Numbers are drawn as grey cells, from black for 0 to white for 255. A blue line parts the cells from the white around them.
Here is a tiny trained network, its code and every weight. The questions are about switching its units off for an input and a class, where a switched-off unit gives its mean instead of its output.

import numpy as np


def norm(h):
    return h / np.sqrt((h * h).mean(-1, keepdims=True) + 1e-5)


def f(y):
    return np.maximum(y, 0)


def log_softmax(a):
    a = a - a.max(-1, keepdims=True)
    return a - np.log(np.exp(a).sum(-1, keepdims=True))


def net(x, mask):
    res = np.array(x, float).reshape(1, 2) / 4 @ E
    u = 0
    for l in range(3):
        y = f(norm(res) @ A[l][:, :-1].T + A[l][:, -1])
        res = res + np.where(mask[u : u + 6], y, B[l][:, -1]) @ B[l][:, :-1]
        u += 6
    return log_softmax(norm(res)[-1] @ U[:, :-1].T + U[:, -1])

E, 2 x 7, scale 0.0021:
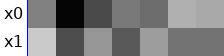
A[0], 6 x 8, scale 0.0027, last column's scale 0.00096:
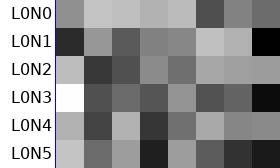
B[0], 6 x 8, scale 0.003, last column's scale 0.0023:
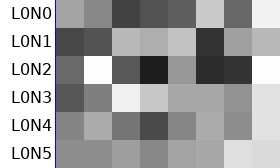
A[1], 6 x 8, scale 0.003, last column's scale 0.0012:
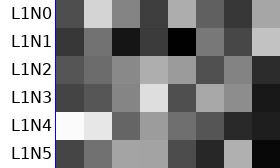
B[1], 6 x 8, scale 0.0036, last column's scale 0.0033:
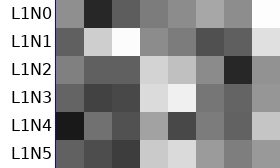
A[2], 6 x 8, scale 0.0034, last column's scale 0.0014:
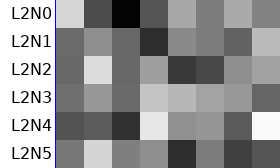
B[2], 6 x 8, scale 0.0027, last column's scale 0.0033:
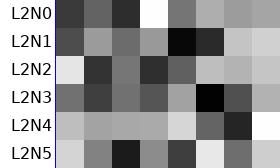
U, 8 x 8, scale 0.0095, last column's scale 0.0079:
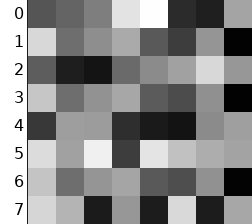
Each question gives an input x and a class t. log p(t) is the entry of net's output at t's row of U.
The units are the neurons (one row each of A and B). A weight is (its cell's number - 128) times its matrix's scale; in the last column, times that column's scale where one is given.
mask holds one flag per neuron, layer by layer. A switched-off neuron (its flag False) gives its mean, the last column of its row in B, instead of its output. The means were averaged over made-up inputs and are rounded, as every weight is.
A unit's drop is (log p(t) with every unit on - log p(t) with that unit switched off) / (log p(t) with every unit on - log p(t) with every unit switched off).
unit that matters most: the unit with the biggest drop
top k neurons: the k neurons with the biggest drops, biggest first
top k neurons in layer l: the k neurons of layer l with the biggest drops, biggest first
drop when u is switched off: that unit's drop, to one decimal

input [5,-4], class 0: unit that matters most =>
L0N1
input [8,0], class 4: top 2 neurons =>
[L1N1; L0N2]
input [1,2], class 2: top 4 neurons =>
[L1N1; L0N2; L1N0; L2N4]
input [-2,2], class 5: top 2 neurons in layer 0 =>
[L0N2; L0N5]
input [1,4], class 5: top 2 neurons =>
[L0N3; L0N5]
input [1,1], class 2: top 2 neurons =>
[L1N0; L1N1]
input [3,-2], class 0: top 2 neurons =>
[L0N1; L0N0]
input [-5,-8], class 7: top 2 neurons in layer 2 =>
[L2N2; L2N5]
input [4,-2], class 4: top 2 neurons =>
[L0N2; L0N3]
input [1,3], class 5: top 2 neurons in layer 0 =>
[L0N3; L0N5]
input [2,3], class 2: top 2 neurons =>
[L0N2; L1N1]
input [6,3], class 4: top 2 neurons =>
[L0N2; L1N1]
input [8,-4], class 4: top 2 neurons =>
[L0N2; L0N3]
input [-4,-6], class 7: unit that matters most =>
L0N3
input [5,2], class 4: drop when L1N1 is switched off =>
0.3
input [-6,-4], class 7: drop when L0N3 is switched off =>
0.0
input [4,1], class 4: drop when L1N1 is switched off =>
0.3
